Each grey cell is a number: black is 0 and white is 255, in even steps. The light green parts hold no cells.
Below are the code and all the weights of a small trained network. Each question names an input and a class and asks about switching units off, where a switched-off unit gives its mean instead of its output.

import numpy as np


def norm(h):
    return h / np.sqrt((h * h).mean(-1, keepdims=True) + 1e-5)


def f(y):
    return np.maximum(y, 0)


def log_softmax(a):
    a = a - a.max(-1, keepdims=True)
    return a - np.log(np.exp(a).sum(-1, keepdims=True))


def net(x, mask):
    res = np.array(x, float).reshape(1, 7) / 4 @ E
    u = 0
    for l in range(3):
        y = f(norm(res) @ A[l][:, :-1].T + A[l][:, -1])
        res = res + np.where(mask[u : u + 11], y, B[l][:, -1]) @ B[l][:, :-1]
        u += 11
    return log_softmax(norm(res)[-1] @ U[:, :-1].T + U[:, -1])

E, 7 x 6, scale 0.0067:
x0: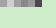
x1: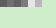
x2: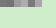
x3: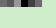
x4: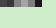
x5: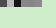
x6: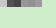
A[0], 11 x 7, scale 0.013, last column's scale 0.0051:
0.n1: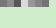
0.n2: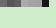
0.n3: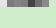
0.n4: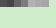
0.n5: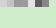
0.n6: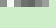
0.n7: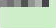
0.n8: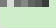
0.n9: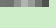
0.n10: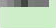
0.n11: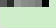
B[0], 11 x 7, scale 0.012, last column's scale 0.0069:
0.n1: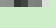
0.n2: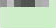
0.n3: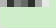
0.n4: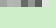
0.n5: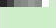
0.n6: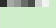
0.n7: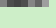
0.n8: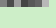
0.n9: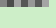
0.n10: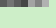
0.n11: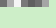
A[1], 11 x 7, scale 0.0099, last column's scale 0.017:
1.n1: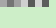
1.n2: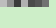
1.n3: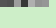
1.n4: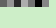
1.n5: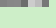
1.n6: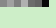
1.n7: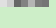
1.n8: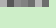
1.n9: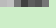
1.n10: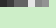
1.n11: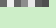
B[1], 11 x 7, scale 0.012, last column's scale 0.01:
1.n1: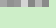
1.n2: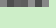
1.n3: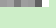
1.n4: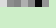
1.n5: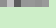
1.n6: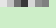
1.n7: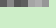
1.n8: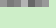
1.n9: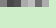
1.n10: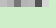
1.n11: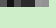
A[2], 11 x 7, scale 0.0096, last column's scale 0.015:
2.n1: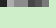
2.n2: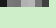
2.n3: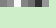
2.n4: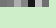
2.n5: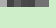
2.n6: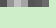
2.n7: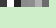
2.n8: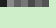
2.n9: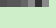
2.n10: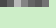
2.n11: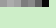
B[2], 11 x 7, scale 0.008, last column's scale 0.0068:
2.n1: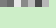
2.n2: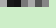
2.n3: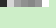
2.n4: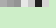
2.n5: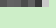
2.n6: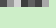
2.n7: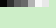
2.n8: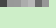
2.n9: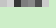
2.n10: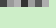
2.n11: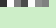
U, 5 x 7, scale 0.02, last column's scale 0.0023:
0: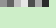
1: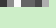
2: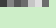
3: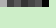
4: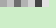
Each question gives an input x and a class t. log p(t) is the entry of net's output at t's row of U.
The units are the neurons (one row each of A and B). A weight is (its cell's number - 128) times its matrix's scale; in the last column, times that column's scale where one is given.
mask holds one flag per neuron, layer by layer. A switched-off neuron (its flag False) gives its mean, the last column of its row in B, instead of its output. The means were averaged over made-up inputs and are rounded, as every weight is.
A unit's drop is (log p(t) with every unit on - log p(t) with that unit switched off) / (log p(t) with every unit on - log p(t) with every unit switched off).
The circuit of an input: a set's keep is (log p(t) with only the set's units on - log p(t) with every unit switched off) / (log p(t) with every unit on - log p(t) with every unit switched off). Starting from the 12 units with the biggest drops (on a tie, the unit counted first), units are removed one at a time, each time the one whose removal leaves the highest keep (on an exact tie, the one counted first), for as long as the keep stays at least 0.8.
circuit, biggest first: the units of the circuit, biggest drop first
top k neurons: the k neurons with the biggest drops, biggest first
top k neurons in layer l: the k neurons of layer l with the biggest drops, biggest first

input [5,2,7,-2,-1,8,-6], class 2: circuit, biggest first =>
[2.n7]
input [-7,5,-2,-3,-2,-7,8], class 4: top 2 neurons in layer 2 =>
[2.n7, 2.n3]
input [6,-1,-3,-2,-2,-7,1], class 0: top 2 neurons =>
[0.n3, 0.n4]
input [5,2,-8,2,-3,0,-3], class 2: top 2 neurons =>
[0.n6, 0.n10]
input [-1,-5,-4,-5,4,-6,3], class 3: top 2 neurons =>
[0.n3, 0.n6]
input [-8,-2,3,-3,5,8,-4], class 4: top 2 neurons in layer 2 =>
[2.n9, 2.n7]
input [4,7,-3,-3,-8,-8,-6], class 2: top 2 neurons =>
[0.n6, 2.n7]
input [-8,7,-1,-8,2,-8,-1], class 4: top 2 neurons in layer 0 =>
[0.n9, 0.n6]
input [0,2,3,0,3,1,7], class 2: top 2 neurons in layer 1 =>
[1.n7, 1.n10]
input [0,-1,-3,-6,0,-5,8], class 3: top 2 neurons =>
[0.n3, 0.n1]
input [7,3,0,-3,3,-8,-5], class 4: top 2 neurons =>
[1.n10, 0.n5]
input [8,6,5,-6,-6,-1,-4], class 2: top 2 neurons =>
[0.n6, 2.n7]
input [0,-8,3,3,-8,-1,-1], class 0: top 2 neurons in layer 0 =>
[0.n3, 0.n6]
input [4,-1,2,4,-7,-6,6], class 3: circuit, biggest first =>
[0.n3]
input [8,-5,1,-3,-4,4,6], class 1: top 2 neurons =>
[0.n6, 0.n8]
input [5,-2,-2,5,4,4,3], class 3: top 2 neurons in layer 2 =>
[2.n4, 2.n5]
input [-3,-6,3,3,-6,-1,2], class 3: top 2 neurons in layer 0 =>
[0.n7, 0.n10]
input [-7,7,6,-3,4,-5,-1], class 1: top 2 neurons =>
[0.n11, 1.n10]
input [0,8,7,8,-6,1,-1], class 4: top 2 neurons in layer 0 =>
[0.n7, 0.n6]
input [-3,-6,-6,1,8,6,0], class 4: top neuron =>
[0.n3]
